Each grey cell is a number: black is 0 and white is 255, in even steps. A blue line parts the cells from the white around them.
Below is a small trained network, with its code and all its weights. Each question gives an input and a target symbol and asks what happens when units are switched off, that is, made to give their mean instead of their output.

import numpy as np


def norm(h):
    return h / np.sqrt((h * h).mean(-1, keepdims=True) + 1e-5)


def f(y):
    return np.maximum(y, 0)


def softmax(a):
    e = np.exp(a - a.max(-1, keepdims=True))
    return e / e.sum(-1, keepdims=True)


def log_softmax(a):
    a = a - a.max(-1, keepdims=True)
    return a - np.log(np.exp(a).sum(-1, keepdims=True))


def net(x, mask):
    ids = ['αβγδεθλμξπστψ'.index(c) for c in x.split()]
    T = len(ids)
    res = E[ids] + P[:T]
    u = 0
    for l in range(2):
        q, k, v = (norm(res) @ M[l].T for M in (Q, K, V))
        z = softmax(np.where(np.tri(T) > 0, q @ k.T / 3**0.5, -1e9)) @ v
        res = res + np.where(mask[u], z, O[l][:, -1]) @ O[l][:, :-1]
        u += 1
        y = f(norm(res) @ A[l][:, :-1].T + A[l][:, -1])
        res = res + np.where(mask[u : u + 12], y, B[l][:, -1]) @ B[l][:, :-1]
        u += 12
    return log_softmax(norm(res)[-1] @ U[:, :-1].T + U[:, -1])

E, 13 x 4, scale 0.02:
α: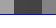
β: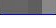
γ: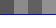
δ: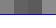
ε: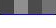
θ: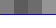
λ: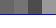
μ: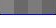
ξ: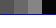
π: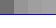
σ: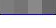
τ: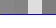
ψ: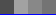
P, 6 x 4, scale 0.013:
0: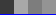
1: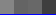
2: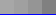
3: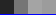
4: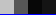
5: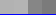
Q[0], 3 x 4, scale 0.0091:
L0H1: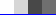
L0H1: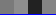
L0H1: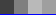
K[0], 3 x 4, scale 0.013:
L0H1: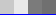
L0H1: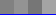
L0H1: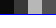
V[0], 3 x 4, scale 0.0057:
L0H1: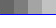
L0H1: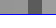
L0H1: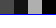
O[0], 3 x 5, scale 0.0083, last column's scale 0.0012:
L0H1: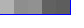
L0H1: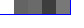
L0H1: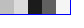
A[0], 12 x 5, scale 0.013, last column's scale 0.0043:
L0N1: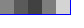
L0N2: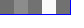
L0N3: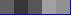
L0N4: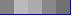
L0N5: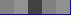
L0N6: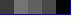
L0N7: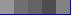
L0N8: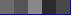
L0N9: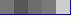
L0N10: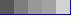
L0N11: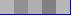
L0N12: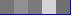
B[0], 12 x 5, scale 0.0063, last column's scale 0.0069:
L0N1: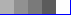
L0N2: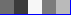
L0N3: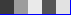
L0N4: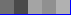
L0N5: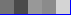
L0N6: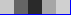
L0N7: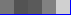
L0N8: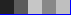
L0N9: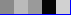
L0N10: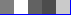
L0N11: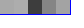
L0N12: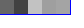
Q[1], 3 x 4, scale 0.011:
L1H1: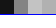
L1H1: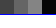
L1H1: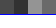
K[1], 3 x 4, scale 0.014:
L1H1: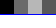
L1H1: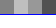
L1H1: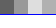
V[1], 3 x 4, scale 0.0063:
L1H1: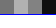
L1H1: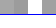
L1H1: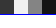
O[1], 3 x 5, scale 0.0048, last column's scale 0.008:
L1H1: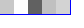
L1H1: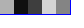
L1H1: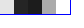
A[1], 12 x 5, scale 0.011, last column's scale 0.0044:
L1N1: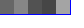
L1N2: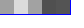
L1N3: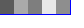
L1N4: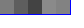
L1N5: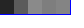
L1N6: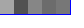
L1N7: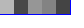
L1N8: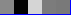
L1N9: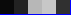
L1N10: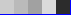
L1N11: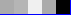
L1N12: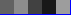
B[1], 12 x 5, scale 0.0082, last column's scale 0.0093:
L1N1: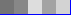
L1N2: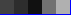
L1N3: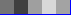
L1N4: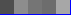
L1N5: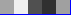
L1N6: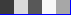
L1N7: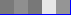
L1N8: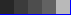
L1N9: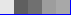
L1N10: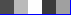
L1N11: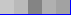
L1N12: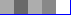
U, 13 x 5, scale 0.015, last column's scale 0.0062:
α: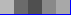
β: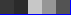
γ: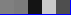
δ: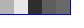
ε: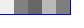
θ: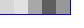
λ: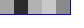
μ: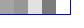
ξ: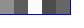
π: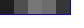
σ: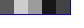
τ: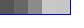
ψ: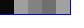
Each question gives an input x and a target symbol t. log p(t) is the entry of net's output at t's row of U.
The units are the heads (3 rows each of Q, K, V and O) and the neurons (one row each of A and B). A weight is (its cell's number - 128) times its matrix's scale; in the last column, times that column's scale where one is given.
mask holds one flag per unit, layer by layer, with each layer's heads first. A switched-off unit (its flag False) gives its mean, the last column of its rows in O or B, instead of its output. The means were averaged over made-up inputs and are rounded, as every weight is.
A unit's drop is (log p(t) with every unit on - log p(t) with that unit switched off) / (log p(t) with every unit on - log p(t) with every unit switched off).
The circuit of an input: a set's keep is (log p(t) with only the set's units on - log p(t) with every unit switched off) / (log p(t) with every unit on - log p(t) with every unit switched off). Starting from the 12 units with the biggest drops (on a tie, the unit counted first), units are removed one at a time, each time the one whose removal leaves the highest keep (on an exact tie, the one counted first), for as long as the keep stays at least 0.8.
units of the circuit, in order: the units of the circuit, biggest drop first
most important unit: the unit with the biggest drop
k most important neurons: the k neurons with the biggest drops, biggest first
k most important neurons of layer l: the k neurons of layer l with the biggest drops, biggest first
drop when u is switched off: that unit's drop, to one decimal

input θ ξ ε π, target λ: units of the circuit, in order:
[L1N9]
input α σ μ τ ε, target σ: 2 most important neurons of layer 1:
[L1N1, L1N9]
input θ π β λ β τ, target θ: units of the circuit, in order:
[L0N11, L1N1]
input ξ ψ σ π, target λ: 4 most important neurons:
[L1N9, L0N2, L0N12, L1N3]
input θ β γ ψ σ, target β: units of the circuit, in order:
[L0H1, L0N8]
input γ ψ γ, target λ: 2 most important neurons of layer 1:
[L1N9, L1N8]
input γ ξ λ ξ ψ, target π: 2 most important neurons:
[L0N8, L0N10]
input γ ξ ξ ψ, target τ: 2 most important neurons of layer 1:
[L1N3, L1N10]
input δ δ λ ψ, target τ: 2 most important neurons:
[L0N10, L1N3]
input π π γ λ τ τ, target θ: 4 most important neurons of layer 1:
[L1N10, L1N11, L1N1, L1N12]
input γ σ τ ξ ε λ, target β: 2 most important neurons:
[L1N8, L0N2]
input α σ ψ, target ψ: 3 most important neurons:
[L1N2, L1N10, L0N8]
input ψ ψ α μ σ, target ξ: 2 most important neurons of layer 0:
[L0N8, L0N10]
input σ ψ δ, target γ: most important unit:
L1N2
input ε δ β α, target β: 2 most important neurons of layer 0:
[L0N3, L0N9]
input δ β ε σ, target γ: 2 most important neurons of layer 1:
[L1N2, L1N10]
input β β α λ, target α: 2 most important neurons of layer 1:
[L1N9, L1N5]
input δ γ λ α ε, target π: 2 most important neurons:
[L0N8, L0N10]
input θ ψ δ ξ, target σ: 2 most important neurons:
[L1N5, L0N8]
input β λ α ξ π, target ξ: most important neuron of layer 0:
[L0N10]
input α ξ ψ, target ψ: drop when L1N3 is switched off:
0.1
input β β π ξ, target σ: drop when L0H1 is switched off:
0.2
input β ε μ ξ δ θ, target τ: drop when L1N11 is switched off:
0.1
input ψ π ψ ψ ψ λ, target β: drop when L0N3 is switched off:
0.2
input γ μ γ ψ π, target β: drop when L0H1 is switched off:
0.7
